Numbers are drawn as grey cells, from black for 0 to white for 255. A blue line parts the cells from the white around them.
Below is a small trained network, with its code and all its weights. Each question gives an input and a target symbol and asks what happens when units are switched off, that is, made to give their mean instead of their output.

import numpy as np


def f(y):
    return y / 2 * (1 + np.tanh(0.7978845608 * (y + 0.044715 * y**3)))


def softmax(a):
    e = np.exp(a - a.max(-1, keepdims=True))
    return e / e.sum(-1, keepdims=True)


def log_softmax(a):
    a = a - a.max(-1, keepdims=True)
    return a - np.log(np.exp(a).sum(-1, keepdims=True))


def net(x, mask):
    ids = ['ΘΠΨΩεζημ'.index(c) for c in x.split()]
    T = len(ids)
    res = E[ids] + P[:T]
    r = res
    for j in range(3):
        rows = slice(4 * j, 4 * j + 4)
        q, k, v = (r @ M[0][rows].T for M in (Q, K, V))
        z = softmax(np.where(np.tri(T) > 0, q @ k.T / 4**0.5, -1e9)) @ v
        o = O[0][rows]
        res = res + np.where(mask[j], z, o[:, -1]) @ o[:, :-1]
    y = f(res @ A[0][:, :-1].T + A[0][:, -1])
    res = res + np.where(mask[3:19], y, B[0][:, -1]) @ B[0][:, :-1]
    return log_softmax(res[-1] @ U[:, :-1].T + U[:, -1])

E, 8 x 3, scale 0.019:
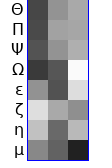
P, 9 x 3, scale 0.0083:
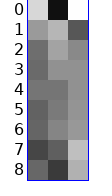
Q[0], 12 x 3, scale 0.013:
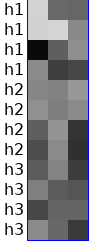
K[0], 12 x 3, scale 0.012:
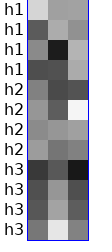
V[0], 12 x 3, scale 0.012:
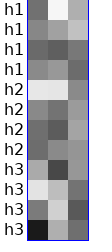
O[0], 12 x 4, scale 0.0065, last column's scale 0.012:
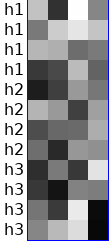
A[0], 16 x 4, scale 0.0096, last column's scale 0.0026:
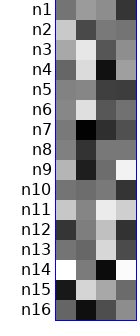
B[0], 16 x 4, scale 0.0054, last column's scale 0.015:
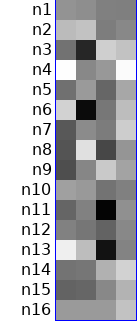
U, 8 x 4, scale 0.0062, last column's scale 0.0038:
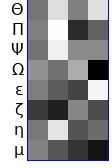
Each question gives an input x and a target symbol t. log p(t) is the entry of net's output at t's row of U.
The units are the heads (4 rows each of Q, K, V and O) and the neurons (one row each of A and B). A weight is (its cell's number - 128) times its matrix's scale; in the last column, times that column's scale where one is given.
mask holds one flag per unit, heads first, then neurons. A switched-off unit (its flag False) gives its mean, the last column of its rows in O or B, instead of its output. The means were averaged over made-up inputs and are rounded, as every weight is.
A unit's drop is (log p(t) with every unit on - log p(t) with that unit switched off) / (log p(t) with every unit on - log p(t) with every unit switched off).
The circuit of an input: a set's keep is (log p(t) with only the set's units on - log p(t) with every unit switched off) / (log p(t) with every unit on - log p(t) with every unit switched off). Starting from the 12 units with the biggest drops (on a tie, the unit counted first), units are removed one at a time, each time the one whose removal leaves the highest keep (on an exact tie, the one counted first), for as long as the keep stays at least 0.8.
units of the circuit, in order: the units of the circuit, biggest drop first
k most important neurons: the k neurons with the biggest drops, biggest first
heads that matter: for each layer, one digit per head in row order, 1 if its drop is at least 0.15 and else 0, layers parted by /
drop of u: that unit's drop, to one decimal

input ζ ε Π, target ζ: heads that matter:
111
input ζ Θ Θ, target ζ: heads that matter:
001
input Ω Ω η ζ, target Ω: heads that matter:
001
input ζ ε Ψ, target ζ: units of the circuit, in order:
(h3)
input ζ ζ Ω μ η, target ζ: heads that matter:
101
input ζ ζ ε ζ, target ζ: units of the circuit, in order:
(h3 h1)
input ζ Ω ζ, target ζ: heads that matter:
101
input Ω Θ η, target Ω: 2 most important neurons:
(n3 n14)
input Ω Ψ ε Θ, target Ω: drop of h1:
0.2
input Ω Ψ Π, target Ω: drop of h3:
0.5
